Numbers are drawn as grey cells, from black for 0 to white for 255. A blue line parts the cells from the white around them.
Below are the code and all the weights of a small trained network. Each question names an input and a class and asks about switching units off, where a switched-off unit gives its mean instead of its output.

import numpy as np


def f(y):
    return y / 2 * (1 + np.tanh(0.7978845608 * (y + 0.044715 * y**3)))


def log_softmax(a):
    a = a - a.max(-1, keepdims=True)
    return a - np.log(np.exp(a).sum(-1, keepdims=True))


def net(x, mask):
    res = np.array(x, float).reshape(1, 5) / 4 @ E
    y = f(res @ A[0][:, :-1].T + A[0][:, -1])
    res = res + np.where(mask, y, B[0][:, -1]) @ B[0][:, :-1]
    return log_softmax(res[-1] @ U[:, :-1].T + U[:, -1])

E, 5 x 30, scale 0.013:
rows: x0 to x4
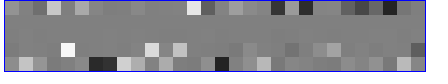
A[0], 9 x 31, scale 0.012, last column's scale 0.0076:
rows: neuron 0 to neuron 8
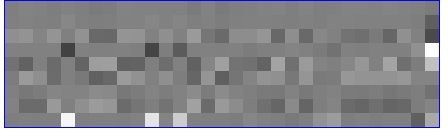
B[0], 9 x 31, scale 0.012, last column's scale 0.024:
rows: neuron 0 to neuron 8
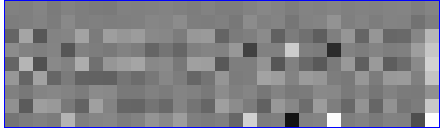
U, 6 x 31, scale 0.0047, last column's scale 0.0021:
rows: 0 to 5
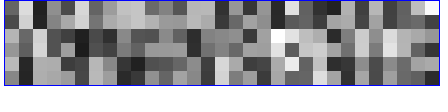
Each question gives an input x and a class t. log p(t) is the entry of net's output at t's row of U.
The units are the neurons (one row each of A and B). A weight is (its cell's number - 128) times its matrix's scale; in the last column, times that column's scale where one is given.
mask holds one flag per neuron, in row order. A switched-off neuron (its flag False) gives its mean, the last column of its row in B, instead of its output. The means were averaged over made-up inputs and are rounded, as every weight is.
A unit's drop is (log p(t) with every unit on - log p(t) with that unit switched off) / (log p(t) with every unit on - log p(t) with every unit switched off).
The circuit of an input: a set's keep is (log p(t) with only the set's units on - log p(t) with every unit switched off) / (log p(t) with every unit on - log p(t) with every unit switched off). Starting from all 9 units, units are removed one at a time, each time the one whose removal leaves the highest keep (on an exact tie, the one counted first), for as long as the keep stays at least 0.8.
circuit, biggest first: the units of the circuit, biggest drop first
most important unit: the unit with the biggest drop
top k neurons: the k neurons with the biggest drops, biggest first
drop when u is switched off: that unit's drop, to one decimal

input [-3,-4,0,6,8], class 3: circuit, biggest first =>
(neuron 5)
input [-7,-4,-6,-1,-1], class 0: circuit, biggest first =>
(neuron 4; neuron 8)
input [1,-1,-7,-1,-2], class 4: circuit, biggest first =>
(neuron 8; neuron 2)
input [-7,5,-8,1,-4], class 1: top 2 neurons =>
(neuron 4; neuron 3)
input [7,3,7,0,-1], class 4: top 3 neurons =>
(neuron 8; neuron 7; neuron 4)
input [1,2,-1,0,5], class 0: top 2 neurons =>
(neuron 8; neuron 2)
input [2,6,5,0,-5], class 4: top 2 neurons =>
(neuron 8; neuron 7)
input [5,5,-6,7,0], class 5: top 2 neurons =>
(neuron 4; neuron 7)
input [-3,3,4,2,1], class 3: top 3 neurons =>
(neuron 2; neuron 5; neuron 4)
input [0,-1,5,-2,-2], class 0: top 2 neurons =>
(neuron 8; neuron 5)
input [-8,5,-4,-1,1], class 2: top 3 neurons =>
(neuron 5; neuron 8; neuron 2)
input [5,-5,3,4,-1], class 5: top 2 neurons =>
(neuron 4; neuron 7)
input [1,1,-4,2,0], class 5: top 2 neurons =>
(neuron 4; neuron 2)
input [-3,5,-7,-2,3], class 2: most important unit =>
neuron 8
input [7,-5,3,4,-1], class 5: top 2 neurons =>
(neuron 7; neuron 4)
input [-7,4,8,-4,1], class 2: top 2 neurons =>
(neuron 5; neuron 2)
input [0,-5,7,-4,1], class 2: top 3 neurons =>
(neuron 4; neuron 2; neuron 7)
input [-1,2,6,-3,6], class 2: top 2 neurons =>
(neuron 5; neuron 4)
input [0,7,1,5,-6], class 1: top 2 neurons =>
(neuron 4; neuron 5)
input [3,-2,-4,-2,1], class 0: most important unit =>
neuron 8
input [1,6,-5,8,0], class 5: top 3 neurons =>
(neuron 4; neuron 2; neuron 5)
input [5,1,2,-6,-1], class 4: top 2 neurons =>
(neuron 4; neuron 7)
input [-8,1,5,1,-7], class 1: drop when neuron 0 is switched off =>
0.0
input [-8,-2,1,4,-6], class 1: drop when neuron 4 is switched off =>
0.3
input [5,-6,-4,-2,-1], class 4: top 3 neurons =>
(neuron 8; neuron 4; neuron 7)
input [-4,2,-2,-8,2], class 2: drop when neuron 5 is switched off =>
0.1
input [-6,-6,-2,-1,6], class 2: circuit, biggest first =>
(neuron 8)
